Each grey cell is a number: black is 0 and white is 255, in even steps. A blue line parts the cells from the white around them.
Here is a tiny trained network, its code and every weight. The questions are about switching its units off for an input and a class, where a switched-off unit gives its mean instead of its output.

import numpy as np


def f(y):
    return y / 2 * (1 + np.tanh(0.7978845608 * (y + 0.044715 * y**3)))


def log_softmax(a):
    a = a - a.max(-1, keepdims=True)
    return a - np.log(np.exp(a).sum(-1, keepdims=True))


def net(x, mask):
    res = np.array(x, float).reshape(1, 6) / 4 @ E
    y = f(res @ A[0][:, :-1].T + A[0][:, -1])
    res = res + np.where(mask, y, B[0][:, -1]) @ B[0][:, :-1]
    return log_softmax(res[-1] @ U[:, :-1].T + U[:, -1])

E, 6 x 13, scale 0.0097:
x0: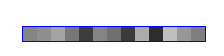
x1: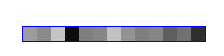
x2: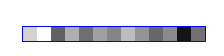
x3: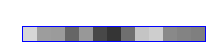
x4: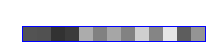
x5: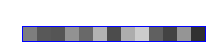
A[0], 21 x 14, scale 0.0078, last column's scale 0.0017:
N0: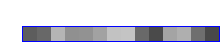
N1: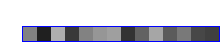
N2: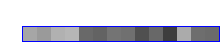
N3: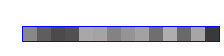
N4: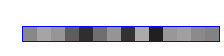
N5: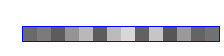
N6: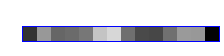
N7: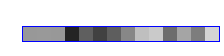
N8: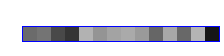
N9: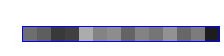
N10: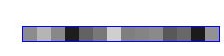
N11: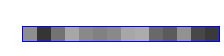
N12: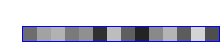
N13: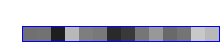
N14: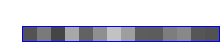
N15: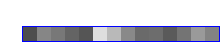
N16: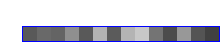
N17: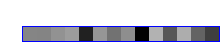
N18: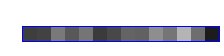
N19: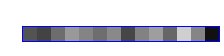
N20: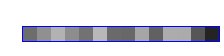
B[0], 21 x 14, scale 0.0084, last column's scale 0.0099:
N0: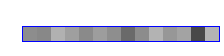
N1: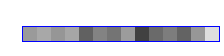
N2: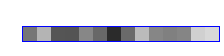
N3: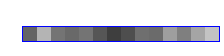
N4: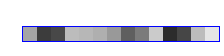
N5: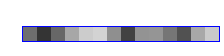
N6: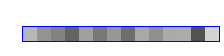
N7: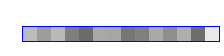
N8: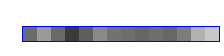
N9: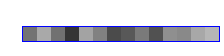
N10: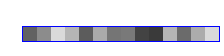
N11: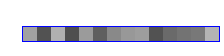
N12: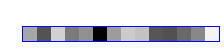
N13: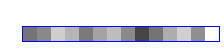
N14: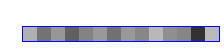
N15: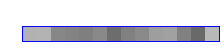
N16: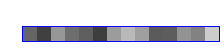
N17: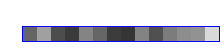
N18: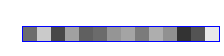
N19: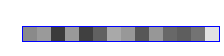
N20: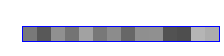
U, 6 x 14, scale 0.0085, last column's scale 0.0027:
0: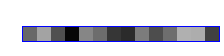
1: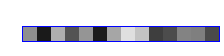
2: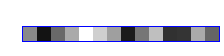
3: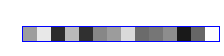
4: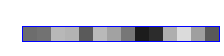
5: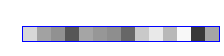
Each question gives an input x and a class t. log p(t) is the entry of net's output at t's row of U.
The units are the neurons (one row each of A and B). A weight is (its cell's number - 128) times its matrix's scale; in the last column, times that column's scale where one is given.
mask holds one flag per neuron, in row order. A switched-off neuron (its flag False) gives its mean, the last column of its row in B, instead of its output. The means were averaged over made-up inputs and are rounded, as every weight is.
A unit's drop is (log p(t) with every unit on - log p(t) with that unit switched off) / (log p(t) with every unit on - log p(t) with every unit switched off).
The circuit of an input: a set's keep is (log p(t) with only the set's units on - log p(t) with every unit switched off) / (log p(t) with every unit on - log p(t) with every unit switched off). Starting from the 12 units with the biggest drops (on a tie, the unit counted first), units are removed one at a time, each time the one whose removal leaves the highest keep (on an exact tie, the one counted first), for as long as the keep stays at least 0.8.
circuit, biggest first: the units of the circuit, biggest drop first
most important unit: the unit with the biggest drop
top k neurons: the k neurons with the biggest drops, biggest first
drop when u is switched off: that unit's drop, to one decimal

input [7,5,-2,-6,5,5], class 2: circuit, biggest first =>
(N4)
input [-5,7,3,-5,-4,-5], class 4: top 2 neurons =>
(N10 N4)
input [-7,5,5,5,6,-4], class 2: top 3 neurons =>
(N5 N17 N2)
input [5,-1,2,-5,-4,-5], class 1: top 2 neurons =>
(N12 N5)
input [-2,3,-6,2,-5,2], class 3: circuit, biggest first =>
(N18 N1)
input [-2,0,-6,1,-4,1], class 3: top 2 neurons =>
(N18 N19)
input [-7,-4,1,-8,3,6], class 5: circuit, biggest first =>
(N14 N6)
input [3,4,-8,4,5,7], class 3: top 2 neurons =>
(N18 N1)
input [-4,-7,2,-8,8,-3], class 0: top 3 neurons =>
(N8 N3 N9)
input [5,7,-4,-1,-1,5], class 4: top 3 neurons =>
(N10 N12 N1)
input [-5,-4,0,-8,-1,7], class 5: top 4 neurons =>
(N14 N12 N15 N6)
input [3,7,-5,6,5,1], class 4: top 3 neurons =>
(N10 N1 N7)
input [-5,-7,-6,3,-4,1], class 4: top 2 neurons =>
(N13 N4)
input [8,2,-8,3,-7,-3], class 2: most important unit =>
N4
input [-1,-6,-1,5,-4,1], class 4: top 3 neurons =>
(N13 N6 N14)
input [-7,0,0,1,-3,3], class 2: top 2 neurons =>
(N5 N12)
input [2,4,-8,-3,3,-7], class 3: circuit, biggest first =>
(N18 N19)
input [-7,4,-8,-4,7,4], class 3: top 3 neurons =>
(N18 N1 N19)
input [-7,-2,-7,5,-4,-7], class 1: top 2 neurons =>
(N12 N4)
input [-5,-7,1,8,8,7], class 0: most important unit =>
N3
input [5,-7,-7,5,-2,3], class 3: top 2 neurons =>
(N18 N19)
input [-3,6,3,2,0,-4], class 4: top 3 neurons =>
(N10 N18 N4)
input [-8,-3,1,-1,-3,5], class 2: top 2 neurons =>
(N5 N12)
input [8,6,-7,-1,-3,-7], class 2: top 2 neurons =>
(N4 N16)
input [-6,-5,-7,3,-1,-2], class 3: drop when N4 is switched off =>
0.3
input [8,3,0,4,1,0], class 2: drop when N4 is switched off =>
0.3
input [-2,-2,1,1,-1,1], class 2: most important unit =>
N12
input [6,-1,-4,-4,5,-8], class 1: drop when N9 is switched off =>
0.0
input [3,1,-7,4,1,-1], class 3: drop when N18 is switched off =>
0.1
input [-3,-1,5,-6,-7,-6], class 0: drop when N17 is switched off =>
0.5
